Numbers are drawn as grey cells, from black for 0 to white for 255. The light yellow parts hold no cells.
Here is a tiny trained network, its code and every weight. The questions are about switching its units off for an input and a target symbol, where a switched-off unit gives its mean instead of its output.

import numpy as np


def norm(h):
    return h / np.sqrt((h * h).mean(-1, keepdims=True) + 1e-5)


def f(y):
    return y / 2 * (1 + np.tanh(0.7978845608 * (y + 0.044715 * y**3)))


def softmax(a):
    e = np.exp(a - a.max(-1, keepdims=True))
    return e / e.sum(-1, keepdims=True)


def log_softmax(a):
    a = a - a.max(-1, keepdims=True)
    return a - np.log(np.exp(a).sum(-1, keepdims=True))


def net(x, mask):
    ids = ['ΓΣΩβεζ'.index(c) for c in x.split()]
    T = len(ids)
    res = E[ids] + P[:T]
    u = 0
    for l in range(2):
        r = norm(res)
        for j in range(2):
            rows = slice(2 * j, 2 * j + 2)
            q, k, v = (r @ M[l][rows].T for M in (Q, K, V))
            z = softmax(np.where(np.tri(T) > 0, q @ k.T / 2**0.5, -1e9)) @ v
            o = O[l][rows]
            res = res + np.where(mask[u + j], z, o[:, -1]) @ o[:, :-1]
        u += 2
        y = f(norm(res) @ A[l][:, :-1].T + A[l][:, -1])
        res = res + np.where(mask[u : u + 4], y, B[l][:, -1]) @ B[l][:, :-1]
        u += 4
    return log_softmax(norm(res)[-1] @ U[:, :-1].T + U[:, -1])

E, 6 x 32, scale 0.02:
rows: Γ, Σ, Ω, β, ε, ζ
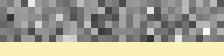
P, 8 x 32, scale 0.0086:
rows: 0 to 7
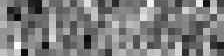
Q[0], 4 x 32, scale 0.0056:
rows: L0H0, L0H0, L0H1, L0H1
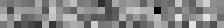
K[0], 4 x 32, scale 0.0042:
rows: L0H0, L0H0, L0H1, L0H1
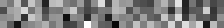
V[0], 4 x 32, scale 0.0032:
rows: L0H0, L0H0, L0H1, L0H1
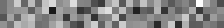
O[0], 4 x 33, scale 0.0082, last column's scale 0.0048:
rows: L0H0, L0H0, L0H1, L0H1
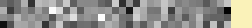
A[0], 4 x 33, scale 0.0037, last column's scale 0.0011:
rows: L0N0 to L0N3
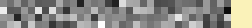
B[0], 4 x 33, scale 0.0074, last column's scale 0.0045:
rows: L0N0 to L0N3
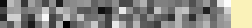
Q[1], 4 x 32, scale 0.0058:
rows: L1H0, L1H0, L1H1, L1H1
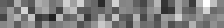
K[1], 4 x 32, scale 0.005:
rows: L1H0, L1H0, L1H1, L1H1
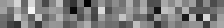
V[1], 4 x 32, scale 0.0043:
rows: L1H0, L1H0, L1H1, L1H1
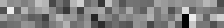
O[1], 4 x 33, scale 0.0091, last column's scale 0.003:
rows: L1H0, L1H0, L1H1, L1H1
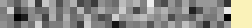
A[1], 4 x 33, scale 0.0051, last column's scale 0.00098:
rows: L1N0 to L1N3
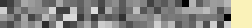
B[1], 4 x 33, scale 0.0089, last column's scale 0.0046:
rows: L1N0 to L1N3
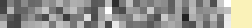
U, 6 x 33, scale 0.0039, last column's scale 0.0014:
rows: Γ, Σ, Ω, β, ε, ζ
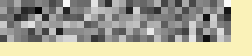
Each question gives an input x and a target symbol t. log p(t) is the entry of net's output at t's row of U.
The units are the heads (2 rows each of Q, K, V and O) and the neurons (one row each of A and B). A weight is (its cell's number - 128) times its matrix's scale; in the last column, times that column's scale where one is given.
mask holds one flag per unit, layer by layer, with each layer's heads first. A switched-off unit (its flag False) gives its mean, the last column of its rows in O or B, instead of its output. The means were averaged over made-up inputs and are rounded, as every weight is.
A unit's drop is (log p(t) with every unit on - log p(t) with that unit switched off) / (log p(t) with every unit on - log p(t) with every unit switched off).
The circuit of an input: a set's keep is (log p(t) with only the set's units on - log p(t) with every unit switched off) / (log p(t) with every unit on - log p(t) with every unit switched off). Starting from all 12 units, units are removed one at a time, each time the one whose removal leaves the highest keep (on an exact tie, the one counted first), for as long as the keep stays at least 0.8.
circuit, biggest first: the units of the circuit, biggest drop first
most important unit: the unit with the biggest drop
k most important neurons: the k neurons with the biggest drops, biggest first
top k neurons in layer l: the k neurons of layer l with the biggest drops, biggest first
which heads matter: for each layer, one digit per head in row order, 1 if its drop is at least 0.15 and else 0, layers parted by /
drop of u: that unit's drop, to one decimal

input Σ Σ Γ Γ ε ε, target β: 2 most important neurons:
L0N0, L1N0
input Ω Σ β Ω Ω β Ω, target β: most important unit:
L1N3
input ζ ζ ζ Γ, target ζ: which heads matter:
10 / 00
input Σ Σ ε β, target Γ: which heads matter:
00 / 11
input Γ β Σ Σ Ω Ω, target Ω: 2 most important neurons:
L0N2, L0N1
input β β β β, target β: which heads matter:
01 / 00
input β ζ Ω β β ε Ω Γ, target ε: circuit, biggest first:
L0H1, L1N3
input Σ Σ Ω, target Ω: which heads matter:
11 / 01
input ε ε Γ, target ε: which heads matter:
11 / 00
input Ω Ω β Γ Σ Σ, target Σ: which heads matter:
11 / 01
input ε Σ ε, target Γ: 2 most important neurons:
L1N2, L1N0
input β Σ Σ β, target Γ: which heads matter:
00 / 10
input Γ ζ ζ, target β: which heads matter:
00 / 10
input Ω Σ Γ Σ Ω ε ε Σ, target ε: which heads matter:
01 / 00
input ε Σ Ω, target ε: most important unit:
L0N1
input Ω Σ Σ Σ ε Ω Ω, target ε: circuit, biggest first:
L0H1, L0N1
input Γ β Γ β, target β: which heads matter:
00 / 01
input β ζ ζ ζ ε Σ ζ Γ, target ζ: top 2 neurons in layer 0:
L0N1, L0N3
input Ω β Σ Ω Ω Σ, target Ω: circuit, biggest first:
L1H1, L0H0
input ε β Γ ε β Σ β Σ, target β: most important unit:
L0H0
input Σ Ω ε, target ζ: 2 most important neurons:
L1N0, L1N2
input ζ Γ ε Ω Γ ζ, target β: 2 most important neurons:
L0N0, L1N2
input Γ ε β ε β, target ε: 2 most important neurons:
L1N3, L0N1
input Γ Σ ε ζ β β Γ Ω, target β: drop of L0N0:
0.2
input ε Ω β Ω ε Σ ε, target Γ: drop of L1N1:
0.3
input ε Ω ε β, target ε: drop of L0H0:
0.1
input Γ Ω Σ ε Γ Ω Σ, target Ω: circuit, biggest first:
L1H1
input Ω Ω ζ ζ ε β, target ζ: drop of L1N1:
0.0
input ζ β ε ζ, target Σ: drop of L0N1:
0.1
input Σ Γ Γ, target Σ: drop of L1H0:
-0.2
